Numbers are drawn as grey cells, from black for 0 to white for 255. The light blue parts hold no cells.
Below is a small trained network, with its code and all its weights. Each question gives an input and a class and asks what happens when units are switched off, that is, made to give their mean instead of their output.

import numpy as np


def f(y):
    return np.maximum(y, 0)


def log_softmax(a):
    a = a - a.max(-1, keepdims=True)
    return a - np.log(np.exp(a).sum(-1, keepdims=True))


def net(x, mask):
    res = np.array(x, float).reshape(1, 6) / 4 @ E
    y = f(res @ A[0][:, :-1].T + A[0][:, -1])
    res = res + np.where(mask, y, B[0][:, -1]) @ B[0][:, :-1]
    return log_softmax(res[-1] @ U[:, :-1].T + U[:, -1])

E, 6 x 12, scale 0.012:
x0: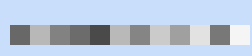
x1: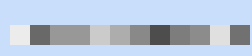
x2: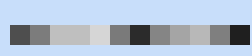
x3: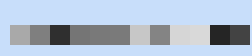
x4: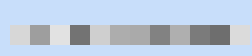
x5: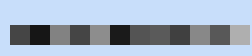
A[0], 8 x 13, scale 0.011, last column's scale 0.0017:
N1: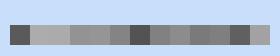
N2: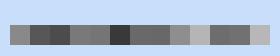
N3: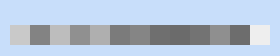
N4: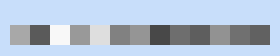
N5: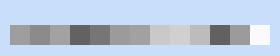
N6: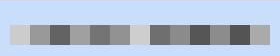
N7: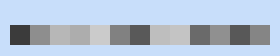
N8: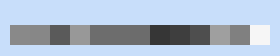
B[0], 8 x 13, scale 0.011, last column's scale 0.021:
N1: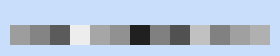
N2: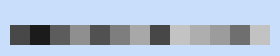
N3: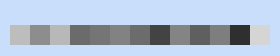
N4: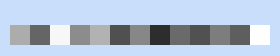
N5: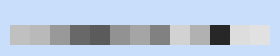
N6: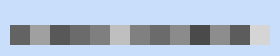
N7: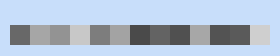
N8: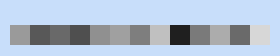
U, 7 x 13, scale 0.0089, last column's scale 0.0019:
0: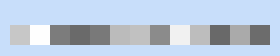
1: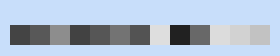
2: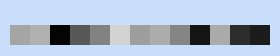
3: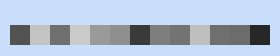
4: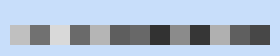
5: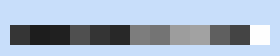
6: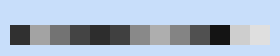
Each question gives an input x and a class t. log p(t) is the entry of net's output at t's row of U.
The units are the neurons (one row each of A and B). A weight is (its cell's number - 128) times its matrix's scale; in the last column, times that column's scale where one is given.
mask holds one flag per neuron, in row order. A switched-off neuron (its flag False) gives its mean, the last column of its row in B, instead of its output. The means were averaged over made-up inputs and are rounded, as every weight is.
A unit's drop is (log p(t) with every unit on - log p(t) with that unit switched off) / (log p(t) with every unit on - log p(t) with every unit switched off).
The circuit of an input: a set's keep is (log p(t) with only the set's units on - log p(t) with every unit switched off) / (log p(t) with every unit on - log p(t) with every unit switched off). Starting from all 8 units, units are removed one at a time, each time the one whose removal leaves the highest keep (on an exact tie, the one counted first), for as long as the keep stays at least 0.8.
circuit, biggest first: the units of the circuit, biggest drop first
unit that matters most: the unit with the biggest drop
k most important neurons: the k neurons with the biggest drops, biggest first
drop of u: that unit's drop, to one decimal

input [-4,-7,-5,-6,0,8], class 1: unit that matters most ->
N8
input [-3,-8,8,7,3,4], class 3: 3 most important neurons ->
N7, N1, N8
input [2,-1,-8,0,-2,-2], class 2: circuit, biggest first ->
N5, N4
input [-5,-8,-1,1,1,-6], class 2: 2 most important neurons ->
N5, N4
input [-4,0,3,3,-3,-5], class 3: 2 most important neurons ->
N7, N8
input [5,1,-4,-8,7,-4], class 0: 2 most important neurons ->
N5, N8
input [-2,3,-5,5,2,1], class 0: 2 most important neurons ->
N8, N4
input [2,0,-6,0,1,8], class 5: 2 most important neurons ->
N2, N5
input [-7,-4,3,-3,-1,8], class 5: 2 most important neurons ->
N2, N3
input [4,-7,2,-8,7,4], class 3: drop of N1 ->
0.1
